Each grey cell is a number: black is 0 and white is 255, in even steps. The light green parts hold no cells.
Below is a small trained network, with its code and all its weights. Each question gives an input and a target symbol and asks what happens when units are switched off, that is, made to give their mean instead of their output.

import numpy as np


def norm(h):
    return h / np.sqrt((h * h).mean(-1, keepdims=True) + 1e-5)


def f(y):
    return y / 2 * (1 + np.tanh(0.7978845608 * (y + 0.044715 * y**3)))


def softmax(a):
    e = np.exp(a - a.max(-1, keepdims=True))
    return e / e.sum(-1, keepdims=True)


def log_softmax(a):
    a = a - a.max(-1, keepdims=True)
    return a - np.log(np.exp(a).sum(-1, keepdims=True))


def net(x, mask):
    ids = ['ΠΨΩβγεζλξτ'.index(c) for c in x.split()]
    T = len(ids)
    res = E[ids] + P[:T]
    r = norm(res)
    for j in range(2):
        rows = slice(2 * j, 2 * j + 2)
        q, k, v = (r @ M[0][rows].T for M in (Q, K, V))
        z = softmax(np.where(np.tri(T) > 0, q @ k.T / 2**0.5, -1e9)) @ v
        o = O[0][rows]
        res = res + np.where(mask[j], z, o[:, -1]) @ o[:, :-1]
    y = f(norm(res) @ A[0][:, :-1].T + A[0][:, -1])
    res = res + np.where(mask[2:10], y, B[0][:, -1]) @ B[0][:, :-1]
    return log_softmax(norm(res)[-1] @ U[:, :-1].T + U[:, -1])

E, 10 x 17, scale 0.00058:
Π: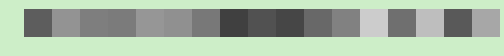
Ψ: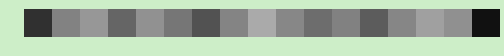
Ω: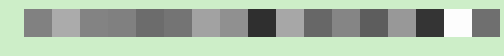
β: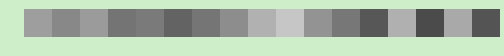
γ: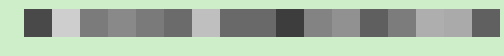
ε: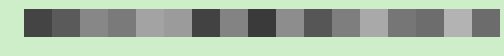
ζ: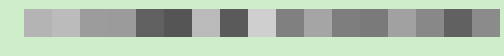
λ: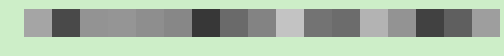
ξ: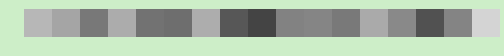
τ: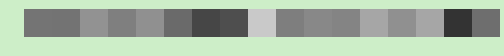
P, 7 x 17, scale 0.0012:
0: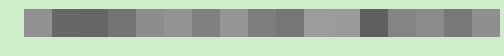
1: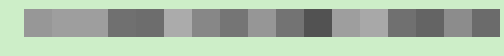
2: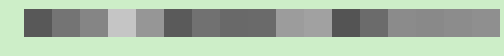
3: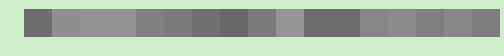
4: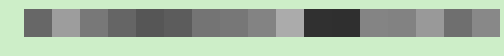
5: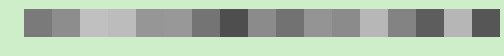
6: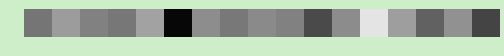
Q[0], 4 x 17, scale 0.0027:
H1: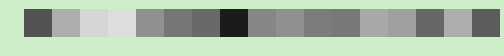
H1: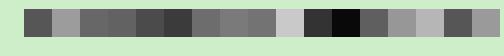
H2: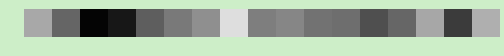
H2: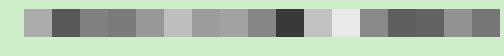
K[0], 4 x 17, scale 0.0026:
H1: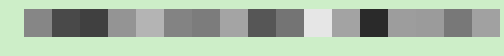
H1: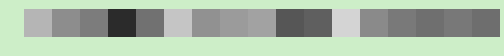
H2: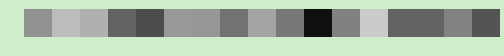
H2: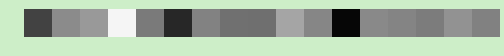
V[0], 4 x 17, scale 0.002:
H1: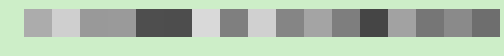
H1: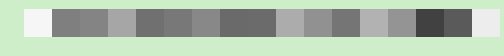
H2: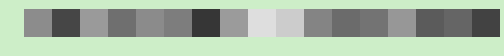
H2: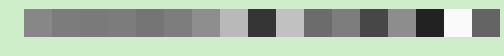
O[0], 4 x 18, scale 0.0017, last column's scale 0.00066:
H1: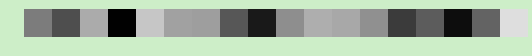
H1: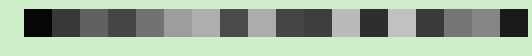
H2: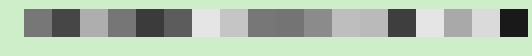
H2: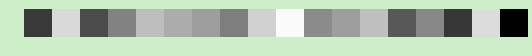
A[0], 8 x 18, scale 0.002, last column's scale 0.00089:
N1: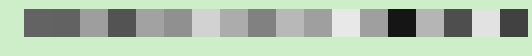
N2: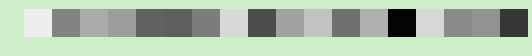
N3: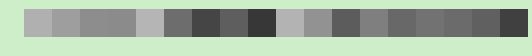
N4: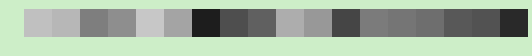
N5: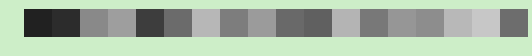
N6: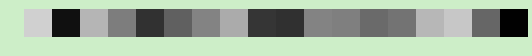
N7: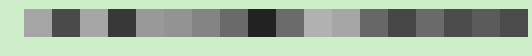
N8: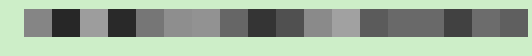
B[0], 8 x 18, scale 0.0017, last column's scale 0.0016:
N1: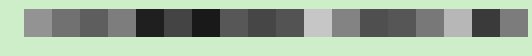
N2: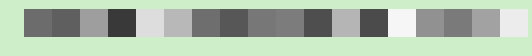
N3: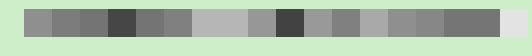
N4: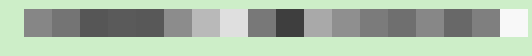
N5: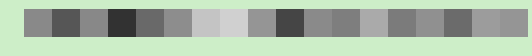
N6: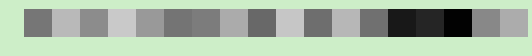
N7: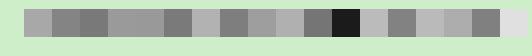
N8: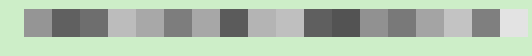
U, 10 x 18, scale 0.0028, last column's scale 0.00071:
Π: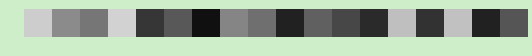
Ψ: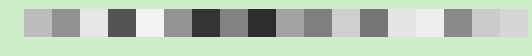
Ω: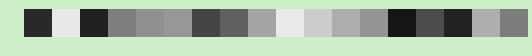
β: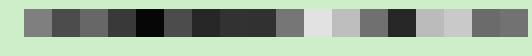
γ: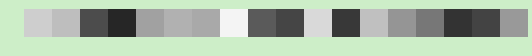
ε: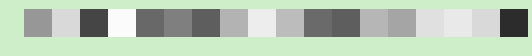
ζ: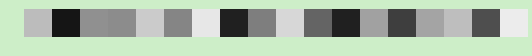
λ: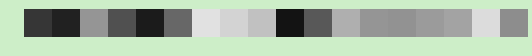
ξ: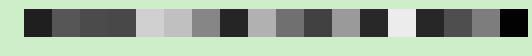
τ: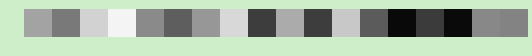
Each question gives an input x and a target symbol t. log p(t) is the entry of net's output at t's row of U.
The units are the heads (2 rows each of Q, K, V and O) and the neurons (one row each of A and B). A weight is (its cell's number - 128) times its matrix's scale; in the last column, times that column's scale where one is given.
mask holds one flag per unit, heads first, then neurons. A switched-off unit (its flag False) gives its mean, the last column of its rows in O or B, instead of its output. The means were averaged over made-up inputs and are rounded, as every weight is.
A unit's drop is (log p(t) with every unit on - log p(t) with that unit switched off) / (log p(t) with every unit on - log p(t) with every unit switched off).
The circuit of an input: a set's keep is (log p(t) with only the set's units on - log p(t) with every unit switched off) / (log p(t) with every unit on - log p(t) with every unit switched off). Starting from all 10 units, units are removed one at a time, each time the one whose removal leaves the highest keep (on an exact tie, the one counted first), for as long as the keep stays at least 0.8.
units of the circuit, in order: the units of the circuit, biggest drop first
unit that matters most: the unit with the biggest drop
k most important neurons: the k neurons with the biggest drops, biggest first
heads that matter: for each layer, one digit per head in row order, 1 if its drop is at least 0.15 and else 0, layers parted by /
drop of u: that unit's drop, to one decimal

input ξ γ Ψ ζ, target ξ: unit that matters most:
H1
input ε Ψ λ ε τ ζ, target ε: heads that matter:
11
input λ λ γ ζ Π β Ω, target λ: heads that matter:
11
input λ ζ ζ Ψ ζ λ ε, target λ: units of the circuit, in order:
(H1, H2)
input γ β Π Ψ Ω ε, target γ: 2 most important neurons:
(N4, N3)
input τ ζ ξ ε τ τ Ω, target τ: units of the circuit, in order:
(H2, N6)
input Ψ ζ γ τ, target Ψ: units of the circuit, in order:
(N2, H1)
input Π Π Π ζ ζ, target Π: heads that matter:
01
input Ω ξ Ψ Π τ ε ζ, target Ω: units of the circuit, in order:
(H2, N7)
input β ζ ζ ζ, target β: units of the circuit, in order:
(H2, N1)
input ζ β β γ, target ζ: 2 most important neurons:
(N8, N7)
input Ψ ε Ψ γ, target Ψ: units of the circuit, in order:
(H1, N2)
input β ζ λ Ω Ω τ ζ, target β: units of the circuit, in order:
(H2, N1, H1)
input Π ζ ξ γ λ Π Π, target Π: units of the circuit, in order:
(H2, H1)
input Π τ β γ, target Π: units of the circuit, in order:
(H2)
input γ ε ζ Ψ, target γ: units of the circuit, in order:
(H1, N4)
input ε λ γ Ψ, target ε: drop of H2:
0.1
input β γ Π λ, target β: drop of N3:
0.0
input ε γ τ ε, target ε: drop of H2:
0.1
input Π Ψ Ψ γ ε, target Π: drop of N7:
0.1
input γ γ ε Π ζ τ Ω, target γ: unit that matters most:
H2
